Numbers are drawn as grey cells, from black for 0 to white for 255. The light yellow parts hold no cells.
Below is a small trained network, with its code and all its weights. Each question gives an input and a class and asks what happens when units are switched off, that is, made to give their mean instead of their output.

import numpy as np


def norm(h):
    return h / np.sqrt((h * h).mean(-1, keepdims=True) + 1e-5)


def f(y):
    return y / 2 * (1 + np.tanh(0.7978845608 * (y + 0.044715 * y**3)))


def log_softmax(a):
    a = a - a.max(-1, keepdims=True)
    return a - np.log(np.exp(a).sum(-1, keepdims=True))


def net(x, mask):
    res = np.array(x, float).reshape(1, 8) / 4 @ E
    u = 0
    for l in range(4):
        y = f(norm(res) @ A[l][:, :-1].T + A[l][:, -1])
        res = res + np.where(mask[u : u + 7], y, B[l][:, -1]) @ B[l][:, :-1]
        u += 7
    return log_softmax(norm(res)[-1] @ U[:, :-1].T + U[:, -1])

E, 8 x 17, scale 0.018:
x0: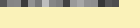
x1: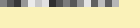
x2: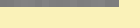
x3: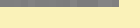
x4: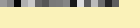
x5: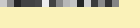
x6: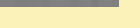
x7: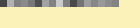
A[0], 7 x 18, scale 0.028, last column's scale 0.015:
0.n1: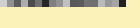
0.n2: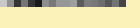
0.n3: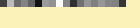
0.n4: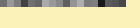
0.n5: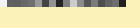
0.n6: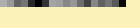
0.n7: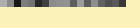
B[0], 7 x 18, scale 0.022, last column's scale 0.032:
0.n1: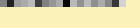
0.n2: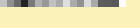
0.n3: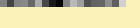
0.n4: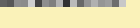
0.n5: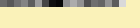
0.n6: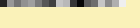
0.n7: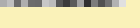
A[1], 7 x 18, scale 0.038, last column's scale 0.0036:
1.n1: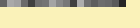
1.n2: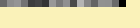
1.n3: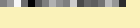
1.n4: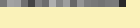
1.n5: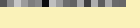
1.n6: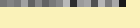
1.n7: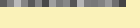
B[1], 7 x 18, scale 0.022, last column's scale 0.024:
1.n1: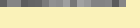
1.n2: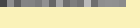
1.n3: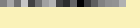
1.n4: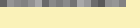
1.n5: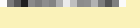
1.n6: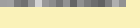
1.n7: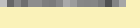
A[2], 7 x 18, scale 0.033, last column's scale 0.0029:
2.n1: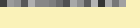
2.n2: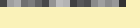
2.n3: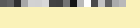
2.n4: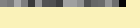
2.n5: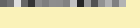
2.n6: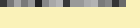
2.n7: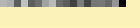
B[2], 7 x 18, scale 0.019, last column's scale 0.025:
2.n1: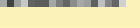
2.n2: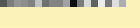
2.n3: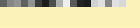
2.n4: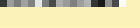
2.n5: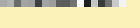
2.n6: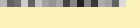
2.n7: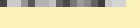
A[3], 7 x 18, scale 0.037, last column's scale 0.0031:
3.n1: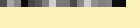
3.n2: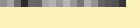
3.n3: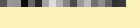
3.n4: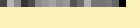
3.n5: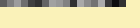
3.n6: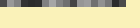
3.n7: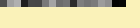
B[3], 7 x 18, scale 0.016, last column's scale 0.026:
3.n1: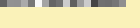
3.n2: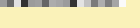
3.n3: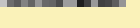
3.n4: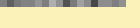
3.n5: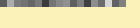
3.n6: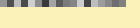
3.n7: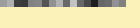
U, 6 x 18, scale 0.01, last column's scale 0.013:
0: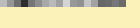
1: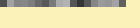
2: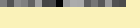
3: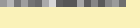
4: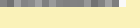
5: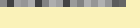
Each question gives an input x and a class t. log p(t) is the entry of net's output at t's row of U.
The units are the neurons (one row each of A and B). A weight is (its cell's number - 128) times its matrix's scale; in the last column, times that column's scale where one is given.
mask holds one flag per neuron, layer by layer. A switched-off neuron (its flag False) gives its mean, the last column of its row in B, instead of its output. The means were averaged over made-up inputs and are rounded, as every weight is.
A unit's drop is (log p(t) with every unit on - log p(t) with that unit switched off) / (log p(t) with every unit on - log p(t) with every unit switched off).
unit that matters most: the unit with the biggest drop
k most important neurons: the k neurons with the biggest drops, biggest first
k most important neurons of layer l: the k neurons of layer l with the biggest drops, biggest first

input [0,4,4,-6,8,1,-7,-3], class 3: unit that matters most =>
0.n7
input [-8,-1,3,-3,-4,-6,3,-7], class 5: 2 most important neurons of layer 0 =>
(0.n1 0.n3)
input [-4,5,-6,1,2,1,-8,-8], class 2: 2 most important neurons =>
(0.n5 0.n6)
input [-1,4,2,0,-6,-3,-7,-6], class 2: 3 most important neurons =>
(0.n6 0.n7 2.n4)
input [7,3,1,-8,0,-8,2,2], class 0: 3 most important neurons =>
(1.n5 0.n1 0.n2)
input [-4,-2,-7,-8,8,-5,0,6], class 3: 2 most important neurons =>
(0.n7 0.n5)
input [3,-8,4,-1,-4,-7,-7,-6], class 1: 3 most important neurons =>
(0.n6 0.n2 1.n3)
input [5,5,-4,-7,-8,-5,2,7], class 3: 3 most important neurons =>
(0.n6 0.n5 1.n3)
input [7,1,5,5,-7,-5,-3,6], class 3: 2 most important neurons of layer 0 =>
(0.n5 0.n1)
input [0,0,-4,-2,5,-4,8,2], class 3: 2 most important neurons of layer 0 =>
(0.n7 0.n5)
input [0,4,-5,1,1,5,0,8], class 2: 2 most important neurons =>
(0.n3 1.n5)
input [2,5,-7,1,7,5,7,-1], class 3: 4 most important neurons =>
(0.n7 2.n7 1.n5 0.n6)
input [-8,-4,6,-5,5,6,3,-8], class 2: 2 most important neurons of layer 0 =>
(0.n5 0.n4)
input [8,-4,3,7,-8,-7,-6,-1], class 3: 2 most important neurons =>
(1.n3 0.n1)
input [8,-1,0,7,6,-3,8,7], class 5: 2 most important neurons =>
(0.n4 0.n5)
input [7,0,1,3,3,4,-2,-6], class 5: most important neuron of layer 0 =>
(0.n4)
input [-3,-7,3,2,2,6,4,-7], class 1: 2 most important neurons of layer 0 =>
(0.n6 0.n3)
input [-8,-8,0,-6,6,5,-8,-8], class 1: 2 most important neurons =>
(0.n6 0.n3)
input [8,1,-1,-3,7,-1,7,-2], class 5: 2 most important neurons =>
(0.n4 2.n1)
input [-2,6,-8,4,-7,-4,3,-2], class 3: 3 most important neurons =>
(0.n6 1.n3 0.n5)
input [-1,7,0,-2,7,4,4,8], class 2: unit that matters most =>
0.n3
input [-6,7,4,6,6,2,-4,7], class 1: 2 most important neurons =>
(2.n3 0.n5)
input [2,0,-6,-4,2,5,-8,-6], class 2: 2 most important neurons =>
(0.n5 1.n5)
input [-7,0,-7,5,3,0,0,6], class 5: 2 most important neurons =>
(0.n1 0.n5)
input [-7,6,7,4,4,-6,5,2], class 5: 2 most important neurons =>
(0.n6 0.n1)
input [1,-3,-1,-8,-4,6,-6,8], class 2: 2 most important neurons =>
(0.n3 1.n5)
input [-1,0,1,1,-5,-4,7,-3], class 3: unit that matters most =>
1.n3
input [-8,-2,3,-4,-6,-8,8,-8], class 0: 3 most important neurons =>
(1.n5 0.n3 0.n4)
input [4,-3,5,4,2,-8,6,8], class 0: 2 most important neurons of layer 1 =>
(1.n5 1.n7)
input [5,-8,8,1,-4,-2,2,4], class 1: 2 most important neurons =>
(0.n6 0.n1)
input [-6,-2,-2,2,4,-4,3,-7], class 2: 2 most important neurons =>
(0.n5 0.n4)
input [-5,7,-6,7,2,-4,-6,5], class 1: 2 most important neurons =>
(2.n3 0.n4)
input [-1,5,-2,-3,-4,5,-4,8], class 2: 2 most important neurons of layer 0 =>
(0.n3 0.n6)
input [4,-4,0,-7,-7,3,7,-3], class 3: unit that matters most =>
2.n5
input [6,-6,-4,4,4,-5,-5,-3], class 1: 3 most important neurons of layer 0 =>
(0.n6 0.n2 0.n1)
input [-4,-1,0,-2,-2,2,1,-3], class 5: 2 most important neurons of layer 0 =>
(0.n1 0.n3)
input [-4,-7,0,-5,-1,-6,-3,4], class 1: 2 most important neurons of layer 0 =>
(0.n6 0.n2)
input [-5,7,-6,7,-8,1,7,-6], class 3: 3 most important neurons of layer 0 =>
(0.n6 0.n3 0.n5)
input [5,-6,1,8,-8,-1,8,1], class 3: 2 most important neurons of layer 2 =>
(2.n5 2.n3)
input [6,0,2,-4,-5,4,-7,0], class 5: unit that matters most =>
0.n4
